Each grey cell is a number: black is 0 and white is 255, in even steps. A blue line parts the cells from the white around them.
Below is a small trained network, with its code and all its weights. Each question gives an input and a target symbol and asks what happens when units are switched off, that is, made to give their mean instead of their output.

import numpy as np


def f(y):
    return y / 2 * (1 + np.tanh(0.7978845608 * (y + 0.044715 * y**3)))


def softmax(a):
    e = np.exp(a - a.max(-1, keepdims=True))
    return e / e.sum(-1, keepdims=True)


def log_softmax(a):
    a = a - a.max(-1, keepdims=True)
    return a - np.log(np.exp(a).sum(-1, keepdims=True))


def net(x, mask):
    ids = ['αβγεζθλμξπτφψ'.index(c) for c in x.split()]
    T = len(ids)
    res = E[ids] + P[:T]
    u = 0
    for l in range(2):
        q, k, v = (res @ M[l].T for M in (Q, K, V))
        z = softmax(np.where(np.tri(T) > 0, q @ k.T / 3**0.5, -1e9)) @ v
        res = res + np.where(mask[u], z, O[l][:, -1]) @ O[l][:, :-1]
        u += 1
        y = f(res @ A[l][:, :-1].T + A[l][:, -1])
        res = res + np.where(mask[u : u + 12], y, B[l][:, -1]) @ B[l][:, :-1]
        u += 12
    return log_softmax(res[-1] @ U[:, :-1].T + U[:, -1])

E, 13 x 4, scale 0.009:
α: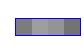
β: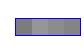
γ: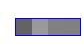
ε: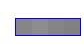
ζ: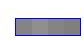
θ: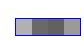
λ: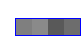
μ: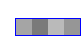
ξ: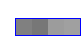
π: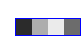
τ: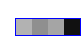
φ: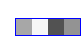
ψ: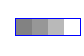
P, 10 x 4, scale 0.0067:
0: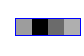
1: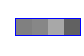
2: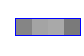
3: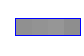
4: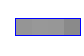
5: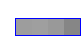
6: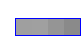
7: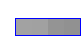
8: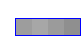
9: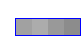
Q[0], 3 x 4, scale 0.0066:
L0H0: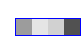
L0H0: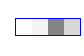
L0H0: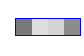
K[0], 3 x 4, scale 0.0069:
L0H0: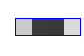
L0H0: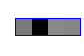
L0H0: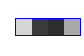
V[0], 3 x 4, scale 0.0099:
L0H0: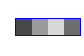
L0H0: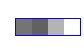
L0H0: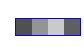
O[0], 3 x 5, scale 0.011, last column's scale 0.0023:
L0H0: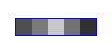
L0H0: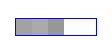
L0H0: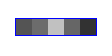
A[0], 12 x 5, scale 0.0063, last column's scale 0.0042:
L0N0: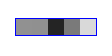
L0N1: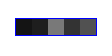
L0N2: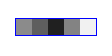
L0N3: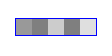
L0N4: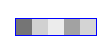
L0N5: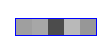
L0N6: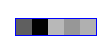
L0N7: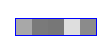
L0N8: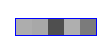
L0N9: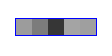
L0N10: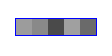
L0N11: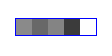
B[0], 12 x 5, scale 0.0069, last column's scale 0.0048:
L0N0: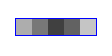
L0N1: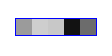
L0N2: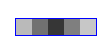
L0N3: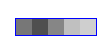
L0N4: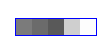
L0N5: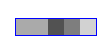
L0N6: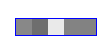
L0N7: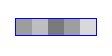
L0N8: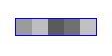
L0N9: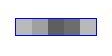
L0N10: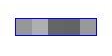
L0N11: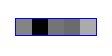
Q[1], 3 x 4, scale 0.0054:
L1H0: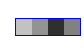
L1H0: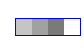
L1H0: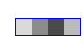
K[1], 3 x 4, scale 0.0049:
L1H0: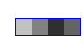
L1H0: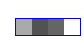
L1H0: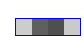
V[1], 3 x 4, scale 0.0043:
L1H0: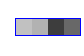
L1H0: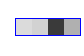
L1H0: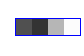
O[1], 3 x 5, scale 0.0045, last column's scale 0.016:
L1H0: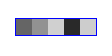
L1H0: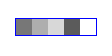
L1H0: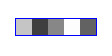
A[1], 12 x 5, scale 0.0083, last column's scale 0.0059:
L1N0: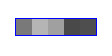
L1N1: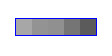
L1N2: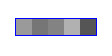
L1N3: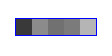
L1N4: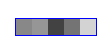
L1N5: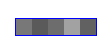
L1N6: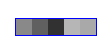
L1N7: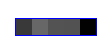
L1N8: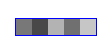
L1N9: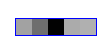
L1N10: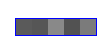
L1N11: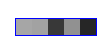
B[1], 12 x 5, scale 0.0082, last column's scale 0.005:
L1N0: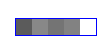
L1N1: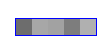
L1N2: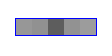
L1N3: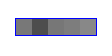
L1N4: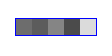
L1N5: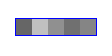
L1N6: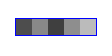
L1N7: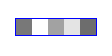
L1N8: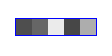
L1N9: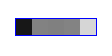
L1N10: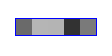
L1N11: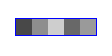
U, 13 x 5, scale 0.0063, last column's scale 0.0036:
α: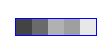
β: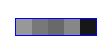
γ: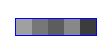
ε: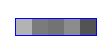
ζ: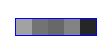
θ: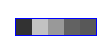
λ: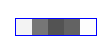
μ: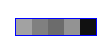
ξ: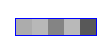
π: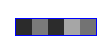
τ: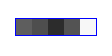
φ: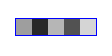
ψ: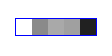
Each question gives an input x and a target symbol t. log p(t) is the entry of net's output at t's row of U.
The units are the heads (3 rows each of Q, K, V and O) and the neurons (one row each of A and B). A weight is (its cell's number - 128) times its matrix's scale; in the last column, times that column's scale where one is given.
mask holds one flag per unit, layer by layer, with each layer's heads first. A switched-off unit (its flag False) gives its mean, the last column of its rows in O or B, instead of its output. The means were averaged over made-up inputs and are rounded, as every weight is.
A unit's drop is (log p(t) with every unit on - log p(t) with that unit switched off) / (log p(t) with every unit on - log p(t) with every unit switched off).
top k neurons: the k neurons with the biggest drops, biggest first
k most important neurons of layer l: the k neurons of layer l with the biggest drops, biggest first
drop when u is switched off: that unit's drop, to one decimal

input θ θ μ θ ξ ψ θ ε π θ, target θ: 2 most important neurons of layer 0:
L0N2, L0N9
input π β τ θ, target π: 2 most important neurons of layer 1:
L1N6, L1N9
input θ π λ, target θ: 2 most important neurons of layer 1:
L1N0, L1N10
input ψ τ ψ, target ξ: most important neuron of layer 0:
L0N4
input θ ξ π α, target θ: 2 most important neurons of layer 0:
L0N2, L0N9
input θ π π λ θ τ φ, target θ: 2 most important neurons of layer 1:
L1N11, L1N0
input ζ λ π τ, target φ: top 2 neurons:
L1N8, L0N11
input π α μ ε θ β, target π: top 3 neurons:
L1N6, L1N9, L0N4
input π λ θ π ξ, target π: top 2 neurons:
L1N6, L0N4
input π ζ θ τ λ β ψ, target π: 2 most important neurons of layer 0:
L0N4, L0N3
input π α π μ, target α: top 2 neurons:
L1N8, L0N6
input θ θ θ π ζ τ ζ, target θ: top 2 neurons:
L0N2, L0N9
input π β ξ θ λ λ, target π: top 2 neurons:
L1N9, L1N6
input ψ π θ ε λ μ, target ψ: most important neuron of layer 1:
L1N9
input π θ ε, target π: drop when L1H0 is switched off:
1.5
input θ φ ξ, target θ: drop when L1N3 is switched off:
0.0
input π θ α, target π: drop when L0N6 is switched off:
0.1
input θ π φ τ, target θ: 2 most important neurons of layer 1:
L1N0, L1N10
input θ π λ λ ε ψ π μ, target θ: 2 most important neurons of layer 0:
L0N2, L0N9
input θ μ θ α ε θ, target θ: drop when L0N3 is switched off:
0.1
